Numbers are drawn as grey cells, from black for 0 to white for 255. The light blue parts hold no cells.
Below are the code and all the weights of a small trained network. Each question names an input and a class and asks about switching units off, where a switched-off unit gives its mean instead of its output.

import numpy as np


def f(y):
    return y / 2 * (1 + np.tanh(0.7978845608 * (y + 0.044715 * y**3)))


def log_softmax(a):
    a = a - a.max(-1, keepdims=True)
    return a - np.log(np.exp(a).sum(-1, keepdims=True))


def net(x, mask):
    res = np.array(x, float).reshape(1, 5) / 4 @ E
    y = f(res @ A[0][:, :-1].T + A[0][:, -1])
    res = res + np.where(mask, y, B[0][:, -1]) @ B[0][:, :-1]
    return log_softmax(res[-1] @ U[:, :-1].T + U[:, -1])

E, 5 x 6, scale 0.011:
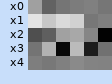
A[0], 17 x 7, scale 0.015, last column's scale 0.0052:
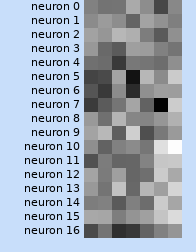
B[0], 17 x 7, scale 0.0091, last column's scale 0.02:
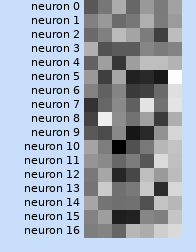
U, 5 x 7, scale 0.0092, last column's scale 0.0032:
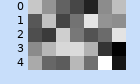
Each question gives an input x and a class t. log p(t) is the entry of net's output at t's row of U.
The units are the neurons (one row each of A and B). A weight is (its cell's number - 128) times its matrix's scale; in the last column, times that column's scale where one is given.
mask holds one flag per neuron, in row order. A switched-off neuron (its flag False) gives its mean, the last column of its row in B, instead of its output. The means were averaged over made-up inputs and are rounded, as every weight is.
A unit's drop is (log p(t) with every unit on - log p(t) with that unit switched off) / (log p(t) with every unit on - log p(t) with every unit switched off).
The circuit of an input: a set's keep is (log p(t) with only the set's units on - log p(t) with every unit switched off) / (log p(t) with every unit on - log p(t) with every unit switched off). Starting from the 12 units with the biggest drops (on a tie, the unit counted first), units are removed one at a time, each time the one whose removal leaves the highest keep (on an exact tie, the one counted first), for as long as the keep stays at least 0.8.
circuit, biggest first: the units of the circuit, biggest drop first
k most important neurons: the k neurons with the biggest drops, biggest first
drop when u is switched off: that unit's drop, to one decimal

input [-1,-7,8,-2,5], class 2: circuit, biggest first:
neuron 5
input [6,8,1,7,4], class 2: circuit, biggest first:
neuron 2; neuron 10; neuron 12
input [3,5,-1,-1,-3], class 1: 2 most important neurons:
neuron 5; neuron 6
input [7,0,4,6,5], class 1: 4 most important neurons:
neuron 5; neuron 4; neuron 7; neuron 6
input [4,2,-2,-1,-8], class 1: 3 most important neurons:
neuron 5; neuron 6; neuron 9
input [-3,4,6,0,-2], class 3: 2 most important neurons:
neuron 5; neuron 6
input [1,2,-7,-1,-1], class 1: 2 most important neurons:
neuron 5; neuron 12
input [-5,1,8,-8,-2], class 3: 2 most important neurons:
neuron 13; neuron 9
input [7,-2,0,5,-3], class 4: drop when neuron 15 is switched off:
0.1
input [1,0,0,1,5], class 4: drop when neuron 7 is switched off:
0.2
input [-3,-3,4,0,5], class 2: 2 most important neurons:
neuron 13; neuron 12
